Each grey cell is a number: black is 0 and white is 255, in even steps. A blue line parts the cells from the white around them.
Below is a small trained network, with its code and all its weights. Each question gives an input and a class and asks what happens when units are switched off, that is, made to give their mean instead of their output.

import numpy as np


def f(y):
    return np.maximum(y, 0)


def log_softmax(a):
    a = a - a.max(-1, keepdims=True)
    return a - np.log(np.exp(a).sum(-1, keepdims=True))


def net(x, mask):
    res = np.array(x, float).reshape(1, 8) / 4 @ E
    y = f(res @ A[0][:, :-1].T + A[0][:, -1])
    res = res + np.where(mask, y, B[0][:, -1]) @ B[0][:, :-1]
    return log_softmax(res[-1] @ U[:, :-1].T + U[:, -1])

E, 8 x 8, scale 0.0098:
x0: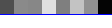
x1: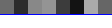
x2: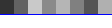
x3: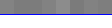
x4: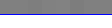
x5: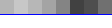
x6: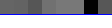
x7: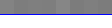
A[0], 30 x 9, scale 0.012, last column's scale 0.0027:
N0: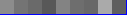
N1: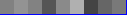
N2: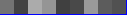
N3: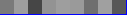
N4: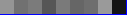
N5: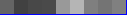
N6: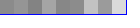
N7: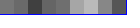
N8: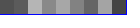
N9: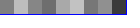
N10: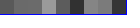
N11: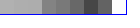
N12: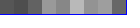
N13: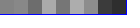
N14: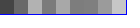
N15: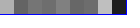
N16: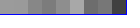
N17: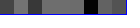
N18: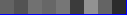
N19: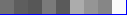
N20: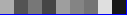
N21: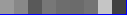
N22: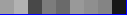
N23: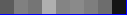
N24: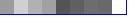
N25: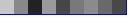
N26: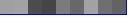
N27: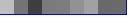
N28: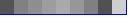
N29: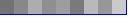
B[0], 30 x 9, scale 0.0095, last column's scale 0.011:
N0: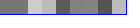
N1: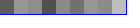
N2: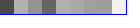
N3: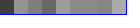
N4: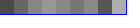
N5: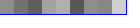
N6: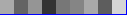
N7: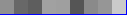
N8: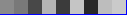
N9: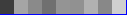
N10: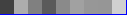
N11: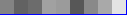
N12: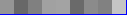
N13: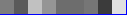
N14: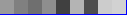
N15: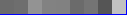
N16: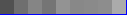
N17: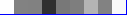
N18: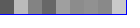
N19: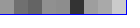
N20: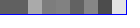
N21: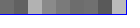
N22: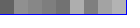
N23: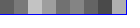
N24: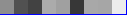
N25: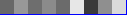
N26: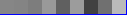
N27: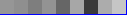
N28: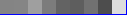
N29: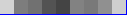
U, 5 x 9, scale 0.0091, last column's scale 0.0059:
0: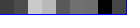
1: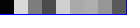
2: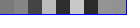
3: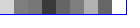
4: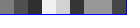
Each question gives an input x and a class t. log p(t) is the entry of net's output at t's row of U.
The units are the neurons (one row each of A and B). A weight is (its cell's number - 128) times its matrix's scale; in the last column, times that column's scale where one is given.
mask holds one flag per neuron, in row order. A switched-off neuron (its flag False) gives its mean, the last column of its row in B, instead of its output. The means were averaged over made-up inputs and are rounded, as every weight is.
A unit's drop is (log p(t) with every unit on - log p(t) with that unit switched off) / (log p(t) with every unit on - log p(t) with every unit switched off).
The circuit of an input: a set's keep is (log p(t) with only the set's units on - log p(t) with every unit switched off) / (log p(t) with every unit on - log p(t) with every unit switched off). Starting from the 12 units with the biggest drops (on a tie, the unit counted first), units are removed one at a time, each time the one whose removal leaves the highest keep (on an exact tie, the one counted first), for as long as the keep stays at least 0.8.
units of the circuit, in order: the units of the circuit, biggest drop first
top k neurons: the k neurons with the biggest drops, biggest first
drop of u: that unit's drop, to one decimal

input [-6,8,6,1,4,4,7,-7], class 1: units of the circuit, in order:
(N10)
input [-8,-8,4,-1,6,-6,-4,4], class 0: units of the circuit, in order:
(N20, N0)
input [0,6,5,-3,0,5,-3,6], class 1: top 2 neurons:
(N2, N10)
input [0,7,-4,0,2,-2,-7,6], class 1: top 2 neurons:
(N2, N17)
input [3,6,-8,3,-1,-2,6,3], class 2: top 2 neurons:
(N25, N27)
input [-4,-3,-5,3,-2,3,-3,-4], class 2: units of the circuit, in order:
(N17, N26)
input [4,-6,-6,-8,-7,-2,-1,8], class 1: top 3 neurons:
(N9, N8, N14)
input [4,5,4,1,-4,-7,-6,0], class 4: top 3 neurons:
(N17, N12, N7)
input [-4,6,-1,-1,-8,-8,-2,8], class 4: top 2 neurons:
(N7, N19)
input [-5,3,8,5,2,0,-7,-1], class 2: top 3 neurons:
(N8, N14, N17)
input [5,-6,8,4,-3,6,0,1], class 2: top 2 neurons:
(N8, N14)
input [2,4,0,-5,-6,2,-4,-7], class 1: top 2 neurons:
(N17, N2)
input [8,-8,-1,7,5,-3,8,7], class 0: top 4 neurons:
(N13, N28, N23, N2)
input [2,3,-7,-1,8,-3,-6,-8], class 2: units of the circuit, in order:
(N25)
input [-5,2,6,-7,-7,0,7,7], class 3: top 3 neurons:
(N17, N25, N27)
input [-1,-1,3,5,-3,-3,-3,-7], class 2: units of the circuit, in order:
(N14, N2)
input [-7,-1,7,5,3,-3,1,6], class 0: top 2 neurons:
(N20, N0)
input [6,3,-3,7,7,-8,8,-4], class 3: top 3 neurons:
(N17, N24, N11)
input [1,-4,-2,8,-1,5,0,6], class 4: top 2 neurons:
(N24, N2)
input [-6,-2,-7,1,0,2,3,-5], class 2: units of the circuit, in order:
(N25)
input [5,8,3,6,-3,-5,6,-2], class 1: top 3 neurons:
(N2, N10, N18)
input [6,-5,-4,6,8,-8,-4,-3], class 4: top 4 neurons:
(N7, N19, N5, N12)
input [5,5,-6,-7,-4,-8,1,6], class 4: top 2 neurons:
(N19, N7)
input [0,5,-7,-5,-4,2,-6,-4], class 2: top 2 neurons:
(N25, N17)
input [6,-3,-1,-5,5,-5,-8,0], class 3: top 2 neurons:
(N6, N29)
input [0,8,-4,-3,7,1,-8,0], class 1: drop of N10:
0.1
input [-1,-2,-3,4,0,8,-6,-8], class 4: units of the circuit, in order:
(N24)
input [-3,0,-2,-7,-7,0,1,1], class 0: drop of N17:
0.3
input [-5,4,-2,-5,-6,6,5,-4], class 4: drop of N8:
-0.1
